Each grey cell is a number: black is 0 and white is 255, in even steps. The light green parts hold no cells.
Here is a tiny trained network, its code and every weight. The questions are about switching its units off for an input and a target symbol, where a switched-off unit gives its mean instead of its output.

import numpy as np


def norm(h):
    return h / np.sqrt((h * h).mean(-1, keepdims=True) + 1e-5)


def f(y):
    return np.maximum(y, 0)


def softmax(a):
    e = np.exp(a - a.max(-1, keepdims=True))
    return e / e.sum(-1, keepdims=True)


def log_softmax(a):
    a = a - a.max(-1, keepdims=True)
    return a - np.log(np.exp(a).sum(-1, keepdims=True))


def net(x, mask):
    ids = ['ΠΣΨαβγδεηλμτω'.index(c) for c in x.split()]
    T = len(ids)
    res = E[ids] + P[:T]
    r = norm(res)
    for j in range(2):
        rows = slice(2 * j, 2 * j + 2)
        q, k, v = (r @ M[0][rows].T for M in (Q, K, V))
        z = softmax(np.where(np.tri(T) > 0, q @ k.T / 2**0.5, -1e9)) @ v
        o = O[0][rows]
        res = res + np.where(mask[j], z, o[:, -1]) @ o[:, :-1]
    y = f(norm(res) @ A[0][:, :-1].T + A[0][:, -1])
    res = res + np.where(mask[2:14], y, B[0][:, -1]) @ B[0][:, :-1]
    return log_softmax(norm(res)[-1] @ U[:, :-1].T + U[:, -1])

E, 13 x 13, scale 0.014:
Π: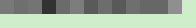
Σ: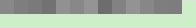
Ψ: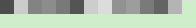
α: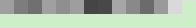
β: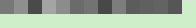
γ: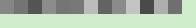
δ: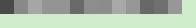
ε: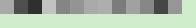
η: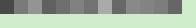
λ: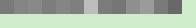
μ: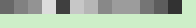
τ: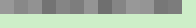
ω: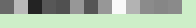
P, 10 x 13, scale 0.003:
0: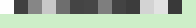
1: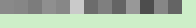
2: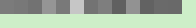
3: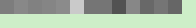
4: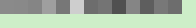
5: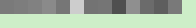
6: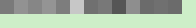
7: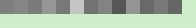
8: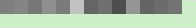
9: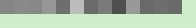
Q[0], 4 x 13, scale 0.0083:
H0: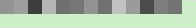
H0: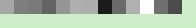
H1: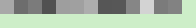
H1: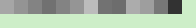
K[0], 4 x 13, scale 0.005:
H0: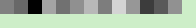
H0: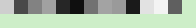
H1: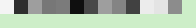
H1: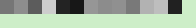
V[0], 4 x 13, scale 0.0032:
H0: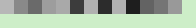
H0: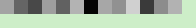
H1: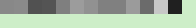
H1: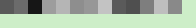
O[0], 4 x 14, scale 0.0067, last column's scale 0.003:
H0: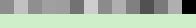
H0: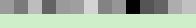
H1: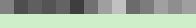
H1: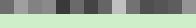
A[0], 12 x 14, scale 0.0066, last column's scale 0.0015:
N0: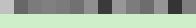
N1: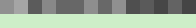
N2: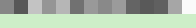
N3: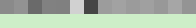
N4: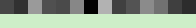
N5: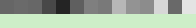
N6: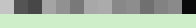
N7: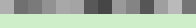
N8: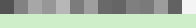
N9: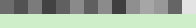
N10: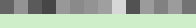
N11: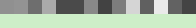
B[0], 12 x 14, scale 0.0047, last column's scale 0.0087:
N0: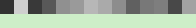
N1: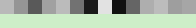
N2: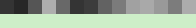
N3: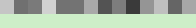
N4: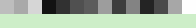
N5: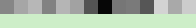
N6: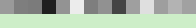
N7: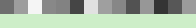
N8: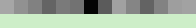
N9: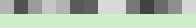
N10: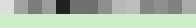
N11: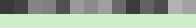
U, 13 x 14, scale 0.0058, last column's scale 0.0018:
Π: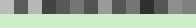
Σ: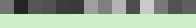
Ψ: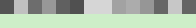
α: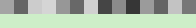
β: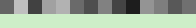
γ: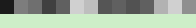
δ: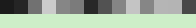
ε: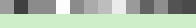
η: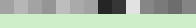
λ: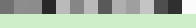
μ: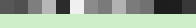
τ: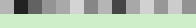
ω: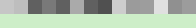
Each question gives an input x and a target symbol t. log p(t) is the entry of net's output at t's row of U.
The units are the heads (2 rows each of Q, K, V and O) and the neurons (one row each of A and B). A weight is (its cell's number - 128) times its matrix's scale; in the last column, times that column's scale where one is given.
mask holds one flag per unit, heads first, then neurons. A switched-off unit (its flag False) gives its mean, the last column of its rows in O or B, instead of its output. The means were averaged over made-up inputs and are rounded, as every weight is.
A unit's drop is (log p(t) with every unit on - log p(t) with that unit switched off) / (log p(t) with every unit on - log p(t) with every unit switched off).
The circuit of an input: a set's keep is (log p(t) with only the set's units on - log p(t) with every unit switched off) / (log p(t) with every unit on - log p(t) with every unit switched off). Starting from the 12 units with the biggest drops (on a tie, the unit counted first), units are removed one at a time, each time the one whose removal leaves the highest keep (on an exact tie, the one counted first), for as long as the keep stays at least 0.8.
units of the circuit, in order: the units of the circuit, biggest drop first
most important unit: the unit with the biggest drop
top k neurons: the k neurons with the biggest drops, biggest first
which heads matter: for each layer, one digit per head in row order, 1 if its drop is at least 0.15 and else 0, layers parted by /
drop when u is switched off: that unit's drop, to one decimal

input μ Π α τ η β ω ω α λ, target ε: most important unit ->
N4
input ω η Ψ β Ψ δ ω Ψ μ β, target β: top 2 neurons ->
[N1; N4]
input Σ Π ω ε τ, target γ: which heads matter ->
11
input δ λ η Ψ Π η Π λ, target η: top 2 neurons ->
[N4; N8]
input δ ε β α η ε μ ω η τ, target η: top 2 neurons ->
[N4; N9]
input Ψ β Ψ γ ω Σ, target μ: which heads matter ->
11
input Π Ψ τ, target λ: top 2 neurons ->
[N4; N9]
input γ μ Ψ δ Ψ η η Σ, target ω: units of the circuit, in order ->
[H1; N10; H0; N4]
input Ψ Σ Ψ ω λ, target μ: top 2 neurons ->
[N4; N11]
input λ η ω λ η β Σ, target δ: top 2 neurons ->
[N11; N4]
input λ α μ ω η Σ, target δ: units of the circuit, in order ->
[H0; N4]
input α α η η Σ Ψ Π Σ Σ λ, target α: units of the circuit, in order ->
[H0; N4]
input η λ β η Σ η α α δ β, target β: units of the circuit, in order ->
[N1; N0]
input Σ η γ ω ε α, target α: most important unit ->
N7
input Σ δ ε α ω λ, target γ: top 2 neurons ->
[N11; N4]
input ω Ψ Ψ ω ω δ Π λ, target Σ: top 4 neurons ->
[N4; N2; N5; N9]
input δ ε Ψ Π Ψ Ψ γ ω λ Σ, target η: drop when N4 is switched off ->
0.3
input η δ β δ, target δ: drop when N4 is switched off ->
0.2
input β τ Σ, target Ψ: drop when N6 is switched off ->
0.0
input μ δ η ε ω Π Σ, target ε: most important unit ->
N4
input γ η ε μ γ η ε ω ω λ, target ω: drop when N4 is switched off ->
0.2
